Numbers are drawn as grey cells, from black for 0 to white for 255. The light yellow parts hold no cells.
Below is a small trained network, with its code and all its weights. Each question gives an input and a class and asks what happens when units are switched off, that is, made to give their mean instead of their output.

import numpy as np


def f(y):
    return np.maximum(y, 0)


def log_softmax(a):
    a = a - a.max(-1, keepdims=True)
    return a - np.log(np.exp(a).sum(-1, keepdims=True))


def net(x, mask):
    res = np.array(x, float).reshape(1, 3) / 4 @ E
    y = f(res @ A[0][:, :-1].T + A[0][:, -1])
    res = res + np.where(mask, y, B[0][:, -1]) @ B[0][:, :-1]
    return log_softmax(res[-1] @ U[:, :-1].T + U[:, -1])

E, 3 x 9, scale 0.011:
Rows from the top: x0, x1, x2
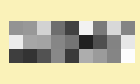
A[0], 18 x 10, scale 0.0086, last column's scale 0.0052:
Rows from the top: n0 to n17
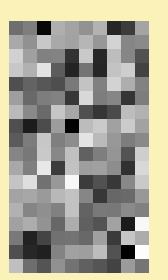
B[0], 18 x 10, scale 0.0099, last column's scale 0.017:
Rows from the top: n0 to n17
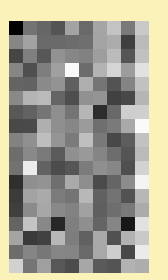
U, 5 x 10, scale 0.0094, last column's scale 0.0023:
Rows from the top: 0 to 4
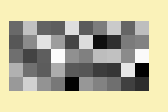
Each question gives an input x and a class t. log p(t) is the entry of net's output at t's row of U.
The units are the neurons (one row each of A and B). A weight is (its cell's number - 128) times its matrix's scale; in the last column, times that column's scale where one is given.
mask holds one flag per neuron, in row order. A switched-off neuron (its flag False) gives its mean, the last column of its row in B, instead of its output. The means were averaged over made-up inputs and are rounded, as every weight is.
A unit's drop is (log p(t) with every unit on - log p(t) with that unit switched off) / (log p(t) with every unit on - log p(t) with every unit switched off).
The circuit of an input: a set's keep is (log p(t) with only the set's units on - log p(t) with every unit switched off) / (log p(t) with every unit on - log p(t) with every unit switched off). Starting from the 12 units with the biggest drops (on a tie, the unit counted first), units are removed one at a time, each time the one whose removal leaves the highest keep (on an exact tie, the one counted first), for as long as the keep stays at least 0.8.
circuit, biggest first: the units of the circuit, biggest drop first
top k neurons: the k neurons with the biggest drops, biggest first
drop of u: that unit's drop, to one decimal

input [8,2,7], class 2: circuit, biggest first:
n3
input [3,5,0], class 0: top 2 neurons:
n15, n7
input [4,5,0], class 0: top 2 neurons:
n15, n7
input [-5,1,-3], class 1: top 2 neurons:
n3, n6
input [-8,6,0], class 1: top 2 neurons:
n11, n13
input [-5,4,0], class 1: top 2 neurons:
n11, n3
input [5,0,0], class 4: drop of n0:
0.2
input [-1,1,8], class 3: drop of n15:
0.3
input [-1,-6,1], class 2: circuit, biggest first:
n14, n11
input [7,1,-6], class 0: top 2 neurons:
n3, n2
